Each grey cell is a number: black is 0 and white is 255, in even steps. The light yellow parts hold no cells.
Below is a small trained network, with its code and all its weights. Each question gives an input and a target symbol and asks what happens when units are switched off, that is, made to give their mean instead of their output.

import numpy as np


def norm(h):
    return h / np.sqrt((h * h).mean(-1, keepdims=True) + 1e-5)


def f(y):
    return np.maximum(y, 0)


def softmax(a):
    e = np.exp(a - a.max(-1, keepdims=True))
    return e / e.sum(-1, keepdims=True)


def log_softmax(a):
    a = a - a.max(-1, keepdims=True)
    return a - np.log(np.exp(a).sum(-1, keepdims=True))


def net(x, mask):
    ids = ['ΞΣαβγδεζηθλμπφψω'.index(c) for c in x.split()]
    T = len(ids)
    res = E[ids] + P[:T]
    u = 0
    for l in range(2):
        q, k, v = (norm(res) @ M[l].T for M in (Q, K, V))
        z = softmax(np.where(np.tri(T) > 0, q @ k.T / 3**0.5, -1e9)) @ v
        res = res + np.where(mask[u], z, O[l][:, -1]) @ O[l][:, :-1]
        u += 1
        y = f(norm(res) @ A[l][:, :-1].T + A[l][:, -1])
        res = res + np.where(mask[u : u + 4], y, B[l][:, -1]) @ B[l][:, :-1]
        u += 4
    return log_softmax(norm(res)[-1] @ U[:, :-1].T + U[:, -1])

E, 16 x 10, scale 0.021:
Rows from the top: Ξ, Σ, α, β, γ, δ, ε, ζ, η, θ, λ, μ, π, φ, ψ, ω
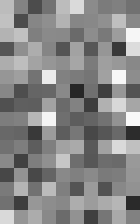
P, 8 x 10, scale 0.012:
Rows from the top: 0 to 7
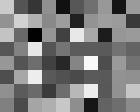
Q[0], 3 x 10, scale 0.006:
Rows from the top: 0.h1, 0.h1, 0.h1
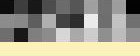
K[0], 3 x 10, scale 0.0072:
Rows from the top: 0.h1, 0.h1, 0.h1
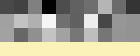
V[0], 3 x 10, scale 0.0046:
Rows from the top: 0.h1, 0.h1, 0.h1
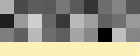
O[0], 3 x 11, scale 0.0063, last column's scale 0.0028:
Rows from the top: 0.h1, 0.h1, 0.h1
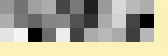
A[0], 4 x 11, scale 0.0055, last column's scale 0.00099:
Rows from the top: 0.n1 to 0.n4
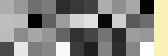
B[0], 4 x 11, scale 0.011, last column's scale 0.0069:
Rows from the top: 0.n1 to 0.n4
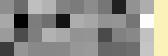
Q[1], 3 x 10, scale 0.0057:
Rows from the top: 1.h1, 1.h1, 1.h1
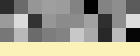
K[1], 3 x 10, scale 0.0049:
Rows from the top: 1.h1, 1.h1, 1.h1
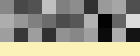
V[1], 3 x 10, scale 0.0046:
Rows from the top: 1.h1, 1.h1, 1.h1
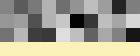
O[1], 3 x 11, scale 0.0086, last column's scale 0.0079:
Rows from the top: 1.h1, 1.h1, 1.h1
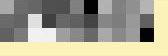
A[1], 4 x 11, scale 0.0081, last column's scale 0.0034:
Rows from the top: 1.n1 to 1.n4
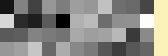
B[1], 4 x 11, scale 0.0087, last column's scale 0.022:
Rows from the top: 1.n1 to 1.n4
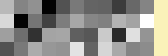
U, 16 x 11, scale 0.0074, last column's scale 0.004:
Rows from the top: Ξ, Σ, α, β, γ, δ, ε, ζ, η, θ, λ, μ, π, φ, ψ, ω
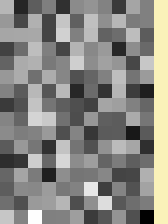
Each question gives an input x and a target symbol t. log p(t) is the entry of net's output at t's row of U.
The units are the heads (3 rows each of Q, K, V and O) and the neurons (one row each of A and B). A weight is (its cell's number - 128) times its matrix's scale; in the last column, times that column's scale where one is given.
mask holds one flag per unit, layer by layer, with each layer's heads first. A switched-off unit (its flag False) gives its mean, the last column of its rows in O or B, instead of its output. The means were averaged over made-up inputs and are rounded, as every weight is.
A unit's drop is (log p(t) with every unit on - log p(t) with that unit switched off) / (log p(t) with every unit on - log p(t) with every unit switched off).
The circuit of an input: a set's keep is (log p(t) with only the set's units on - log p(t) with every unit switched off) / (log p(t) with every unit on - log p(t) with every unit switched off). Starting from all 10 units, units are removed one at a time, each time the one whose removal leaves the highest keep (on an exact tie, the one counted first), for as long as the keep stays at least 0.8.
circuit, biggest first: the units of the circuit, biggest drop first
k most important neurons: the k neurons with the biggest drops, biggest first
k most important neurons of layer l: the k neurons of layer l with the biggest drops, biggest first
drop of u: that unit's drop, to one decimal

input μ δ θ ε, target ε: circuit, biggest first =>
0.n2, 1.n2, 1.h1
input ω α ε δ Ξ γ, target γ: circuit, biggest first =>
0.n2, 1.n2, 1.n4
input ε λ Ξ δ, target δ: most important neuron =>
0.n2
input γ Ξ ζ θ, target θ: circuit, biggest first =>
0.n2, 1.n2, 1.h1
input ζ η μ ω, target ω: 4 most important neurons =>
0.n2, 1.n2, 1.n4, 1.n3
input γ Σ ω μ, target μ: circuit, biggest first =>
0.n2, 1.n2, 0.n4, 1.n4
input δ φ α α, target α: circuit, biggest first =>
0.n2, 1.n2
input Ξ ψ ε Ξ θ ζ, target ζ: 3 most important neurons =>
0.n2, 1.n2, 0.n1
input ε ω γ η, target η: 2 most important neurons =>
1.n2, 0.n2
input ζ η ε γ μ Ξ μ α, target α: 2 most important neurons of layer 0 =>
0.n2, 0.n4
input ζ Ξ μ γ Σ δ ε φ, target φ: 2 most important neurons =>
1.n2, 0.n4
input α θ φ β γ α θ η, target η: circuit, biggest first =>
0.n2, 1.n2
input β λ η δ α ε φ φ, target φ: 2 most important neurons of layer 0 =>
0.n4, 0.n2
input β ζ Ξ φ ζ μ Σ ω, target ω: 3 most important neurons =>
0.n2, 1.n2, 1.n3
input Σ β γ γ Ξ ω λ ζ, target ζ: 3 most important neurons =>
0.n2, 1.n2, 0.n3
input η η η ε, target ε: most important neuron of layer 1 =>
1.n2
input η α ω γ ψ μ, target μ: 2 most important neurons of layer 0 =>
0.n4, 0.n2
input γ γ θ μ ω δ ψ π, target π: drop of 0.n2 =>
0.3
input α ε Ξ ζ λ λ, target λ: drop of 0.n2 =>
1.0
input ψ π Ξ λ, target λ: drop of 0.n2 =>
1.0
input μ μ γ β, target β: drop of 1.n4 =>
0.1
